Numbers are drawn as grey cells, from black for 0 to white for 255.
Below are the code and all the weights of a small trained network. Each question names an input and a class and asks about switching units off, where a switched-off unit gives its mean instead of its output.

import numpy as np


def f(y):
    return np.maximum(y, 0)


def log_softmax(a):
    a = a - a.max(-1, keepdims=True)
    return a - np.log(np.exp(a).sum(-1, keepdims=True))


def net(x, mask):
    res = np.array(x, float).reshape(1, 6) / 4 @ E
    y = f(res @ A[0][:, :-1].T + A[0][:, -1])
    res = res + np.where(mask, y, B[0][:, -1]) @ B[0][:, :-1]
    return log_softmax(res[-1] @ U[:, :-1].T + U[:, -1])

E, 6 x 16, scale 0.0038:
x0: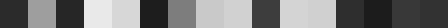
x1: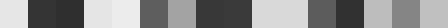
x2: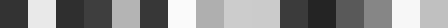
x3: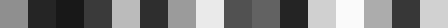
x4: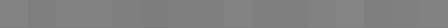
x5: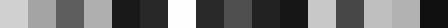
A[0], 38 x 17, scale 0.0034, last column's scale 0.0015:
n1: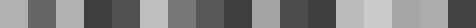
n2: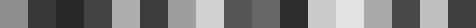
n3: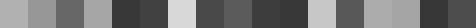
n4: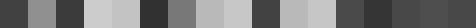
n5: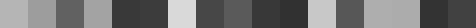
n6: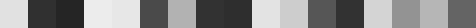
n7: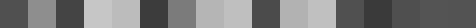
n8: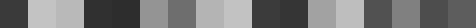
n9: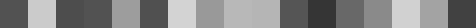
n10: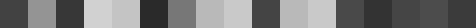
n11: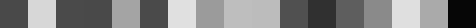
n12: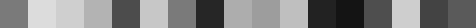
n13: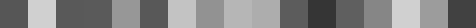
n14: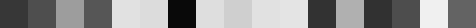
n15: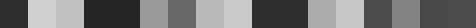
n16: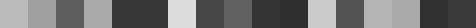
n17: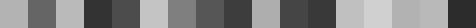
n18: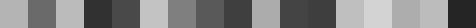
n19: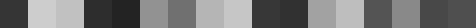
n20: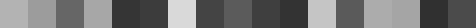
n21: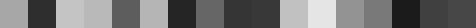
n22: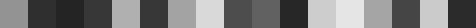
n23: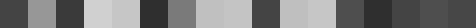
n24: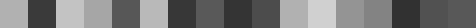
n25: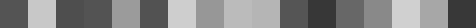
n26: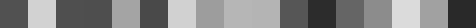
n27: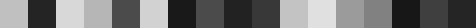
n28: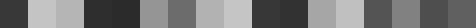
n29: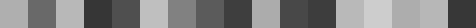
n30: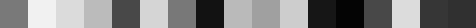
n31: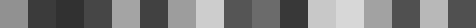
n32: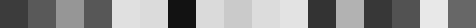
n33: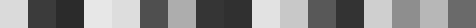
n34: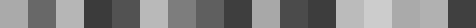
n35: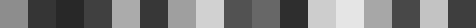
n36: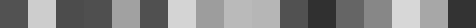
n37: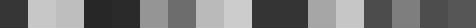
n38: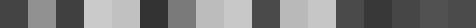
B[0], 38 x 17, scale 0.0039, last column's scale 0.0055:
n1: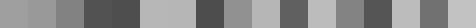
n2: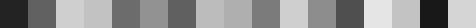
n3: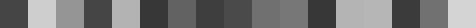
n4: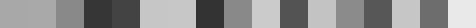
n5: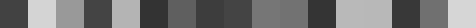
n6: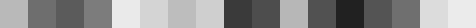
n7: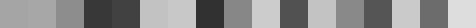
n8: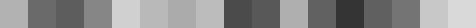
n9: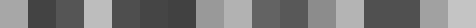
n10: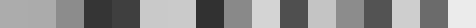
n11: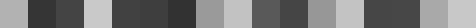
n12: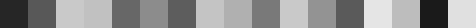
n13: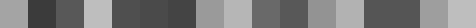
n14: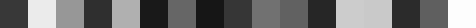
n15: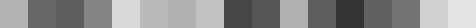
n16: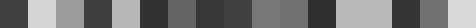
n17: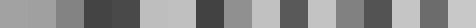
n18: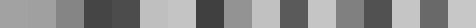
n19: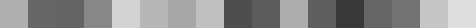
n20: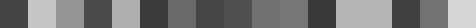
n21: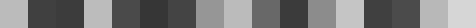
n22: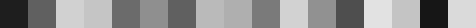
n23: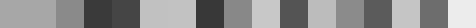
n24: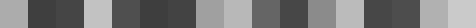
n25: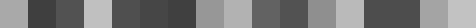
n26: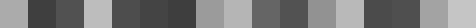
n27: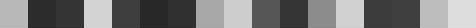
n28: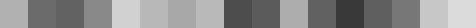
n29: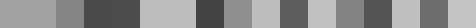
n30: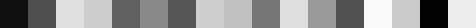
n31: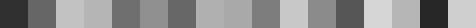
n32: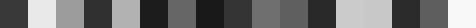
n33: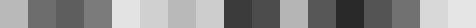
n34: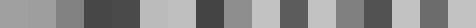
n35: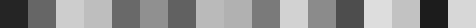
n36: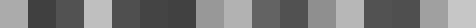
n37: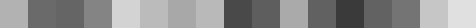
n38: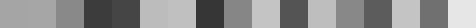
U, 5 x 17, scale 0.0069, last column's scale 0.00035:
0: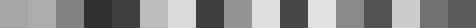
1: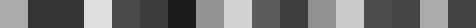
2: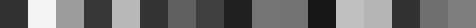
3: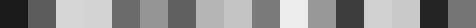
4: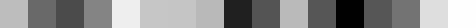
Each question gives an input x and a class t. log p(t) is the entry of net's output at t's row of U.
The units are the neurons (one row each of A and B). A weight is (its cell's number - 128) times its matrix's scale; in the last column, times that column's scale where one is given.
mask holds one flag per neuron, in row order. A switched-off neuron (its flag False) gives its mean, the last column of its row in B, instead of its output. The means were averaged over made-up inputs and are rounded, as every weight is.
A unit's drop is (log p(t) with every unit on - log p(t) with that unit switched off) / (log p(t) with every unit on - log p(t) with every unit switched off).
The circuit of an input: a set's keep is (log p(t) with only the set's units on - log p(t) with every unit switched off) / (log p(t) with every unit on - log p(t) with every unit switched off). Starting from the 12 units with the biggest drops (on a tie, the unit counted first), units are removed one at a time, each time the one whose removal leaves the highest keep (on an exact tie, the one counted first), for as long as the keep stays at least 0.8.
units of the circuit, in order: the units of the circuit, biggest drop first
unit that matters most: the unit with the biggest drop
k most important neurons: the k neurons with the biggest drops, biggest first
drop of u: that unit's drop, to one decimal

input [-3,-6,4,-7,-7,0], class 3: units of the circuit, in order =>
(n30)
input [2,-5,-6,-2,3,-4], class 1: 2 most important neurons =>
(n27 n21)
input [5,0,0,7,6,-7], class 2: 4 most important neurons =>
(n14 n32 n30 n12)
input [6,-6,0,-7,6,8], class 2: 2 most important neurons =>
(n16 n5)
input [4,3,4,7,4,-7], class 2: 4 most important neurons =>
(n14 n32 n30 n12)
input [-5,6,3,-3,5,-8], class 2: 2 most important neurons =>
(n14 n32)
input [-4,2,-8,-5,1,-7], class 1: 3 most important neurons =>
(n27 n21 n24)
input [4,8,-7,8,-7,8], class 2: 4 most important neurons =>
(n16 n5 n3 n20)
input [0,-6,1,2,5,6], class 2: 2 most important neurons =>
(n16 n5)
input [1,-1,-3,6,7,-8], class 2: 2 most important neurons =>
(n14 n32)
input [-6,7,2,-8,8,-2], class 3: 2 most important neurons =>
(n30 n12)
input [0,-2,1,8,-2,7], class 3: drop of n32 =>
0.2
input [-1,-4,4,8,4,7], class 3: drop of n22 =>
0.4
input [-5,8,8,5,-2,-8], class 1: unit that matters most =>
n11
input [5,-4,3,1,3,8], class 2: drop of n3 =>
0.1
